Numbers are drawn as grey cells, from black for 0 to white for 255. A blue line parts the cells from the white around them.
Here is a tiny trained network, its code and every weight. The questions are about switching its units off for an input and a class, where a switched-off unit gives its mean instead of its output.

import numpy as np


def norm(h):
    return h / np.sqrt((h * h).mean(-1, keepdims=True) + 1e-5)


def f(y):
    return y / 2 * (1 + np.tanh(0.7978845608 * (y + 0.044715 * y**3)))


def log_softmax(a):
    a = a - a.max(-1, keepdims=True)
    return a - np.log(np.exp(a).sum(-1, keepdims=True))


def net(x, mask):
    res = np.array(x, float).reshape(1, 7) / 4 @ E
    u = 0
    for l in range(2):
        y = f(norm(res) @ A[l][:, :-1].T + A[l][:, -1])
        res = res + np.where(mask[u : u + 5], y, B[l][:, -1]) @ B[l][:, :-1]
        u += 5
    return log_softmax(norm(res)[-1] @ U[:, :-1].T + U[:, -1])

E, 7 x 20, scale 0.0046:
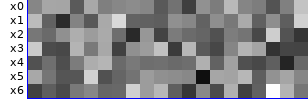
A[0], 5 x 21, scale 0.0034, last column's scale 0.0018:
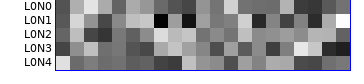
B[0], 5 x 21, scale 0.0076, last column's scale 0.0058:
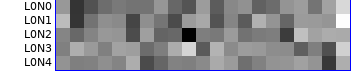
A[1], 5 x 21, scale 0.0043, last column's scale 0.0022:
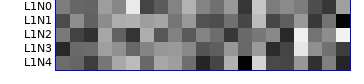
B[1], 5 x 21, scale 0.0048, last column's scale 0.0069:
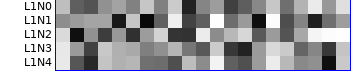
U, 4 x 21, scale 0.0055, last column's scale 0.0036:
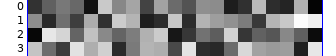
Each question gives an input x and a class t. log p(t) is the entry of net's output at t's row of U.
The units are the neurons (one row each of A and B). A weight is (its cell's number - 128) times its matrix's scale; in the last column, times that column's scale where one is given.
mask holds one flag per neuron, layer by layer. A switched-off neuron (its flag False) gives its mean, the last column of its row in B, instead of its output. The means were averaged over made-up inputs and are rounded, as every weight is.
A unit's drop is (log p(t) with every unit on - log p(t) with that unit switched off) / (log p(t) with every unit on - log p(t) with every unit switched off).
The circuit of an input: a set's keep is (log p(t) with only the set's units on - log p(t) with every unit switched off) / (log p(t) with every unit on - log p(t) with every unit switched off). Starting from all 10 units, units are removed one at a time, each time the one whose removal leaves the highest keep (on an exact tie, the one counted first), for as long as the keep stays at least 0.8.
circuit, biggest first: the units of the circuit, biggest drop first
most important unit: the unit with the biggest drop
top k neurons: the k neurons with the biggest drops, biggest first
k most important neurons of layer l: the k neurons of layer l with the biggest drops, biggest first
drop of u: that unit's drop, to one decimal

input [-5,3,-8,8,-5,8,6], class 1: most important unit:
L0N2
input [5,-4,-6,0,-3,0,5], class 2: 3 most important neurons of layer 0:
[L0N3 L0N1 L0N0]
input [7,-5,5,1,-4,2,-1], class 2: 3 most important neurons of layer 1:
[L1N4 L1N2 L1N3]
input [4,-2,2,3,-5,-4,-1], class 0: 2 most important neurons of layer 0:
[L0N1 L0N0]
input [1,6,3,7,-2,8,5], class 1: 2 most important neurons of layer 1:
[L1N2 L1N3]
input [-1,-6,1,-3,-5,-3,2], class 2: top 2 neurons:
[L0N3 L1N4]
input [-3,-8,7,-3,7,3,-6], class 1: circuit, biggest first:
[L0N1 L0N0]
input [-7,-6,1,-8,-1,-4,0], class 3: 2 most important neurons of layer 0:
[L0N3 L0N0]
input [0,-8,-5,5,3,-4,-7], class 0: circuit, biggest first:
[L1N4 L1N3 L0N1]
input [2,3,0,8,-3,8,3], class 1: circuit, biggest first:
[L0N3 L1N2]
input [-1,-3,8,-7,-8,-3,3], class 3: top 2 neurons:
[L0N3 L1N3]
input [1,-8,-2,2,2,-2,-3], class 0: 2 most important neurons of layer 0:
[L0N0 L0N1]
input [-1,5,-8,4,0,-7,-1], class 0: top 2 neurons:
[L1N2 L0N1]
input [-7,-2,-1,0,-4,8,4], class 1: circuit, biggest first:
[L1N2]
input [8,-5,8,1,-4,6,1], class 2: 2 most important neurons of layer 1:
[L1N4 L1N3]
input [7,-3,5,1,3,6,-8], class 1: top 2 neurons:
[L0N1 L0N3]
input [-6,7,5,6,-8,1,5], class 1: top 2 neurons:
[L1N2 L0N3]
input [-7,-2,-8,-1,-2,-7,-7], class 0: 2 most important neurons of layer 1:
[L1N2 L1N0]
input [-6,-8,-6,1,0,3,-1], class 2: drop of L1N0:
0.2
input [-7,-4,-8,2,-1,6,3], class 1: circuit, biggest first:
[L0N2]
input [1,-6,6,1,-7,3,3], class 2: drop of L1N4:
0.3
